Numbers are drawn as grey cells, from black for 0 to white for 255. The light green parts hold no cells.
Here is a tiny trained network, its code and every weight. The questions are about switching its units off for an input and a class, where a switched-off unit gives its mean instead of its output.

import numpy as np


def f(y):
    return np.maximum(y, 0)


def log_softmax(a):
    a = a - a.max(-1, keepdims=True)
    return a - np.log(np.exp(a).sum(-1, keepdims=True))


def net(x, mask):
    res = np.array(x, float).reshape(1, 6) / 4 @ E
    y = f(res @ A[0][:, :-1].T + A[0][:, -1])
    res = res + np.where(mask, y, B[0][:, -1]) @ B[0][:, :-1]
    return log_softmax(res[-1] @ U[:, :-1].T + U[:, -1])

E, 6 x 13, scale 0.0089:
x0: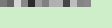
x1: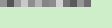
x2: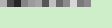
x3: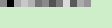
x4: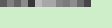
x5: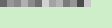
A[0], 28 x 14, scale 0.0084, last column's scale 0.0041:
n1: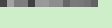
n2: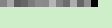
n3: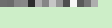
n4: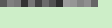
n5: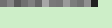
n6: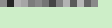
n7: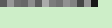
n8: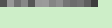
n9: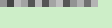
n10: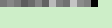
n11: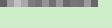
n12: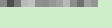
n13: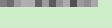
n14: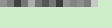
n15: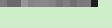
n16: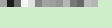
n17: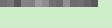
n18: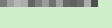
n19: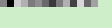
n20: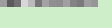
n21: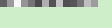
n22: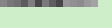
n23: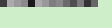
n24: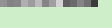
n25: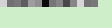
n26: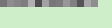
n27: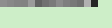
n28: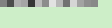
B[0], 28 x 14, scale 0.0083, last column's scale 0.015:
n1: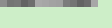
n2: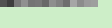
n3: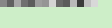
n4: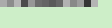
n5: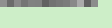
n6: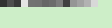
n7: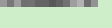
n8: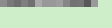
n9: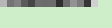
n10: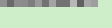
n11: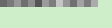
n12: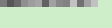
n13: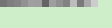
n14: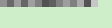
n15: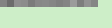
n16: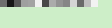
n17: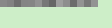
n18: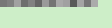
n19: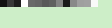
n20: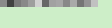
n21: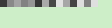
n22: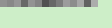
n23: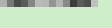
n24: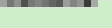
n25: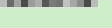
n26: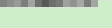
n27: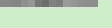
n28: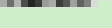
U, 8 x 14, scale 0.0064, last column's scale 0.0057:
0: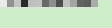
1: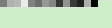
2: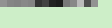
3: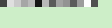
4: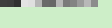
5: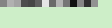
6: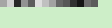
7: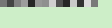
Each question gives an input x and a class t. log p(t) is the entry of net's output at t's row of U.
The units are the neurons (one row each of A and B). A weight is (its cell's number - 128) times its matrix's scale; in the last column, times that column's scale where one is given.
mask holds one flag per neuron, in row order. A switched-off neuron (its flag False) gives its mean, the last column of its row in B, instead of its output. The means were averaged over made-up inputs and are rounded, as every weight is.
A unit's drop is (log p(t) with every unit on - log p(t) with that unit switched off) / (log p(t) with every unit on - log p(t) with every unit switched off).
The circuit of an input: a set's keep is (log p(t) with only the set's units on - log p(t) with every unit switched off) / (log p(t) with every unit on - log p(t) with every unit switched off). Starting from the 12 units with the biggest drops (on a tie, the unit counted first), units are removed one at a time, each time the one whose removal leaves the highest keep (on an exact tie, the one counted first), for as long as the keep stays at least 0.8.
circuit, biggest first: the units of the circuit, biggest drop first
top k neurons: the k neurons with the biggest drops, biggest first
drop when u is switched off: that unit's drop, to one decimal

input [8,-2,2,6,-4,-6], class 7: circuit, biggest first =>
(n21)
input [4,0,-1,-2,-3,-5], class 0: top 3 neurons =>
(n19, n6, n25)
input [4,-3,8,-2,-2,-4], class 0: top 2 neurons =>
(n19, n25)
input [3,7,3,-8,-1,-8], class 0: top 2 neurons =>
(n25, n19)
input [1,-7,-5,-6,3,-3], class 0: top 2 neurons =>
(n19, n4)
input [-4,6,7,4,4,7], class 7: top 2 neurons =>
(n28, n21)
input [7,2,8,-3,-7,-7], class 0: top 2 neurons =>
(n25, n19)
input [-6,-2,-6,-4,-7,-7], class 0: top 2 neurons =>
(n19, n6)
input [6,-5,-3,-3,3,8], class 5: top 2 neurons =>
(n21, n16)
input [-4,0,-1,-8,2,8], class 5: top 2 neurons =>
(n16, n19)
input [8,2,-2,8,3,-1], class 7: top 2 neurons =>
(n28, n9)
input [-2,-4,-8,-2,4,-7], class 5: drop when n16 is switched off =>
0.1
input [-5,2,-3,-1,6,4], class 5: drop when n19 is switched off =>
0.2
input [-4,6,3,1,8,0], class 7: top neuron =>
(n21)
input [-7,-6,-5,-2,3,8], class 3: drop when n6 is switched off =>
-0.1
